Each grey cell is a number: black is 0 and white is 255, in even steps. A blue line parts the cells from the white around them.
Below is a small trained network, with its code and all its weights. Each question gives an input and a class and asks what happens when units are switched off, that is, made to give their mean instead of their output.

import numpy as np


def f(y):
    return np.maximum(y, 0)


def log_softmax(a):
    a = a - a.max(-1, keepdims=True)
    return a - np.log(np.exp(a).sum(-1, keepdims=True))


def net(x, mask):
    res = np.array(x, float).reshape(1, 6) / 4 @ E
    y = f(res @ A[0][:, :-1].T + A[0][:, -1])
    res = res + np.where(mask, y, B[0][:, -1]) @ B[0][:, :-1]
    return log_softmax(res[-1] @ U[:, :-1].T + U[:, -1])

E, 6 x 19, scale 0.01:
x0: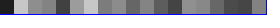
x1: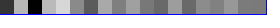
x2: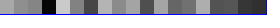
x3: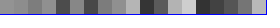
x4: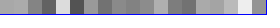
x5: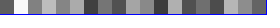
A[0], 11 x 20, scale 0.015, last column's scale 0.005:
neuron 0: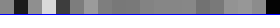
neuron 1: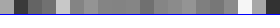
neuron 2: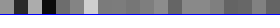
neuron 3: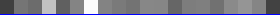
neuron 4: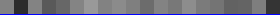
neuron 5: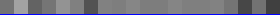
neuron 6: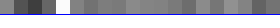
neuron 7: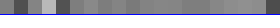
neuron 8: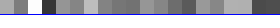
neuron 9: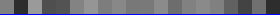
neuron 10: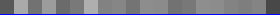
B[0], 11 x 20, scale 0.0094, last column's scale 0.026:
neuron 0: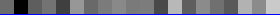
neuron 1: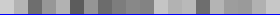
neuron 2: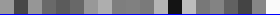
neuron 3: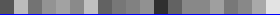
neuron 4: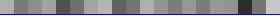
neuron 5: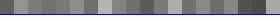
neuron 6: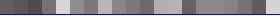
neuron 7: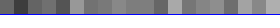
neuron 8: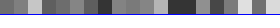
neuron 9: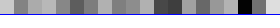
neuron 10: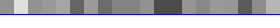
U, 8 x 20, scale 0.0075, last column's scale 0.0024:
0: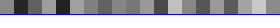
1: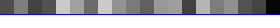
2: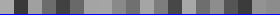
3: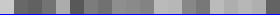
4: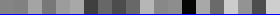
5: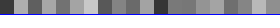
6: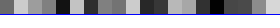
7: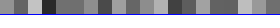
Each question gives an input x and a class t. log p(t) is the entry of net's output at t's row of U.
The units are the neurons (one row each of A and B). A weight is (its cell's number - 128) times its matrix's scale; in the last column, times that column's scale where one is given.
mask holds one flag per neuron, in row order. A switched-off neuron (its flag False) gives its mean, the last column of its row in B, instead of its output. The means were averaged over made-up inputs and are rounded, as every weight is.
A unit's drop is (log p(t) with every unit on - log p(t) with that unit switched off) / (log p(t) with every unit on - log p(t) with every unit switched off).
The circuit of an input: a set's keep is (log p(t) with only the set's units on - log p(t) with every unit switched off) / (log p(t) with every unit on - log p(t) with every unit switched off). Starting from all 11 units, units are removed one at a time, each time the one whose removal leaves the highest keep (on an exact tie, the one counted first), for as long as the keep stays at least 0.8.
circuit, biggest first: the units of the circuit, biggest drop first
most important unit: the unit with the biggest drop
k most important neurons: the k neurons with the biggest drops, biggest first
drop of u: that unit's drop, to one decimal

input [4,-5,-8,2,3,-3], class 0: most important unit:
neuron 0
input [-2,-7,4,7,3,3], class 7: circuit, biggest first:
neuron 9; neuron 8
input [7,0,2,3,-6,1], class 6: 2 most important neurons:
neuron 2; neuron 5
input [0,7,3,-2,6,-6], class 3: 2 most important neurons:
neuron 1; neuron 5
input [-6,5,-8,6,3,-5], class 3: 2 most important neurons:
neuron 1; neuron 3
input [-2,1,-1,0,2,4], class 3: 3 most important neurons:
neuron 8; neuron 3; neuron 5
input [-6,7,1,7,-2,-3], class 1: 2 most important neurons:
neuron 6; neuron 5
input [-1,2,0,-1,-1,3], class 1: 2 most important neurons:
neuron 8; neuron 3
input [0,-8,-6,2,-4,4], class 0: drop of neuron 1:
0.0
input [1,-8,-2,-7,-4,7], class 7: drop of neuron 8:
0.2
